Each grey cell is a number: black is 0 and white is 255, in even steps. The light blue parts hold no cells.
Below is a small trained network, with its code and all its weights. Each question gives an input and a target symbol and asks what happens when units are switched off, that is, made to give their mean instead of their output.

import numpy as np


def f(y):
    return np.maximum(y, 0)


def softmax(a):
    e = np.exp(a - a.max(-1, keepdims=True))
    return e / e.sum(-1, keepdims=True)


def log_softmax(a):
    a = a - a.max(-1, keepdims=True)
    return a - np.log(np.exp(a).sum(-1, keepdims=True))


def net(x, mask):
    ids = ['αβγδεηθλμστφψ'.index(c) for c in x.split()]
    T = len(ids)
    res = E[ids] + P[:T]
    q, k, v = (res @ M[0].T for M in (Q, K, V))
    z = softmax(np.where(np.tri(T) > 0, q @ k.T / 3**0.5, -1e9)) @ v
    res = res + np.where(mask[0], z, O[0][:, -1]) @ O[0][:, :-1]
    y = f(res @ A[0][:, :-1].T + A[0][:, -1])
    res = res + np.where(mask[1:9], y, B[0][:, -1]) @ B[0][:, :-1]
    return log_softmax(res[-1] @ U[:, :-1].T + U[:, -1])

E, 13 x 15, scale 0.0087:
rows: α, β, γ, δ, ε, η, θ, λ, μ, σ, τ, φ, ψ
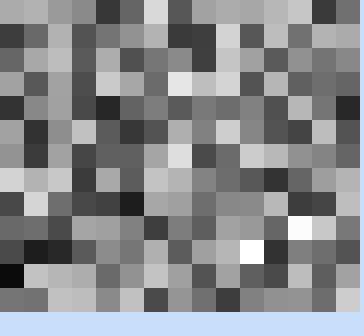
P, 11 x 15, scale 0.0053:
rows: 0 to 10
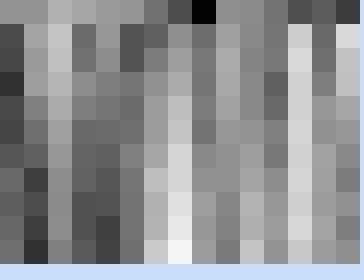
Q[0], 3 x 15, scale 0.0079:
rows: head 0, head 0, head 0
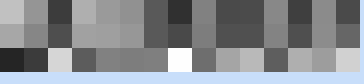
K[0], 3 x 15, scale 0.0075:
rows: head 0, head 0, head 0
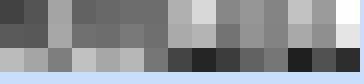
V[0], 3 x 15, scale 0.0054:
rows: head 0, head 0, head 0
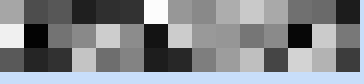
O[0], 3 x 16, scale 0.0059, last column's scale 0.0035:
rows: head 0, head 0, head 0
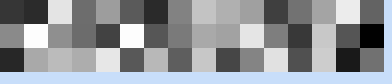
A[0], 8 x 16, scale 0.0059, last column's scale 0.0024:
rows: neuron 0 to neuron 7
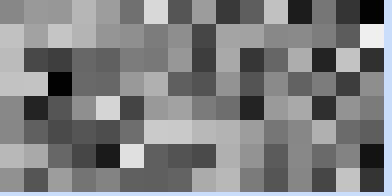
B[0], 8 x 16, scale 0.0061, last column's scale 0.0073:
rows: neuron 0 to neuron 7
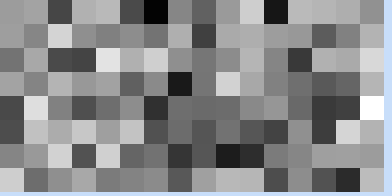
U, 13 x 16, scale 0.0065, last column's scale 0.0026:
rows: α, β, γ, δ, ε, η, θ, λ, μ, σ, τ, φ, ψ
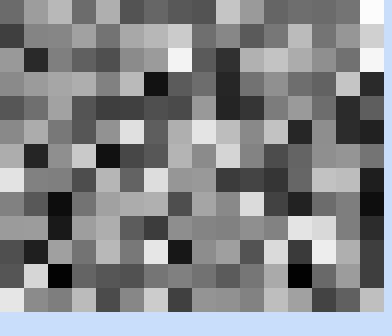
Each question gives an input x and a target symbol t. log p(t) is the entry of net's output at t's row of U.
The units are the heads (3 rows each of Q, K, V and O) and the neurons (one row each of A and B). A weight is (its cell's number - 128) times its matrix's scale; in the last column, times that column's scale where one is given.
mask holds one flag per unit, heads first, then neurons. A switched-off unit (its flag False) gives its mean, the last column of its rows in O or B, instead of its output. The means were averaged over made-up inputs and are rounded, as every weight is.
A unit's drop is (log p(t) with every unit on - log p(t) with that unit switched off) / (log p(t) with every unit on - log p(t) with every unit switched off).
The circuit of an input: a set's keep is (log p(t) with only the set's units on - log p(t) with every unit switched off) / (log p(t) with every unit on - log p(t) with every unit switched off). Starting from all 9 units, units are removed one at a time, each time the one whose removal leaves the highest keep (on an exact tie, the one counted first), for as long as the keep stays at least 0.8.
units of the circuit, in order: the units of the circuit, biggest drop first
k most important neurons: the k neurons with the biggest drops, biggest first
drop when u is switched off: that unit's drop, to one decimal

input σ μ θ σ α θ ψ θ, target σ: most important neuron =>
[neuron 0]
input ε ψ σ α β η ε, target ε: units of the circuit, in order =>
[head 0; neuron 2; neuron 4]
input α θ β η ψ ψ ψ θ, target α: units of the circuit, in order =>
[head 0; neuron 4]
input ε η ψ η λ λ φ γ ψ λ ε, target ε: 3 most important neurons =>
[neuron 2; neuron 4; neuron 1]
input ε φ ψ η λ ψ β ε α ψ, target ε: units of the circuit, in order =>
[head 0; neuron 4; neuron 2]
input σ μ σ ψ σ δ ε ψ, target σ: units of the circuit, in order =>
[head 0; neuron 0]
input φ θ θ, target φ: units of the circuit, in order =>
[head 0; neuron 4; neuron 2]
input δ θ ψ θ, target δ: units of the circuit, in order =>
[head 0; neuron 6; neuron 5]
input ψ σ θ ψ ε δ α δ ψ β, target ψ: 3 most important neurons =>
[neuron 3; neuron 2; neuron 4]
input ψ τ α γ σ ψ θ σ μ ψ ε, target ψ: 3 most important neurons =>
[neuron 3; neuron 4; neuron 2]
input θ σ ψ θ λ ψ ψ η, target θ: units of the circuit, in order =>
[head 0; neuron 4; neuron 2]
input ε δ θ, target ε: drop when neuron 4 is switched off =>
0.4
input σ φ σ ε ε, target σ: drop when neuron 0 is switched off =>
0.9
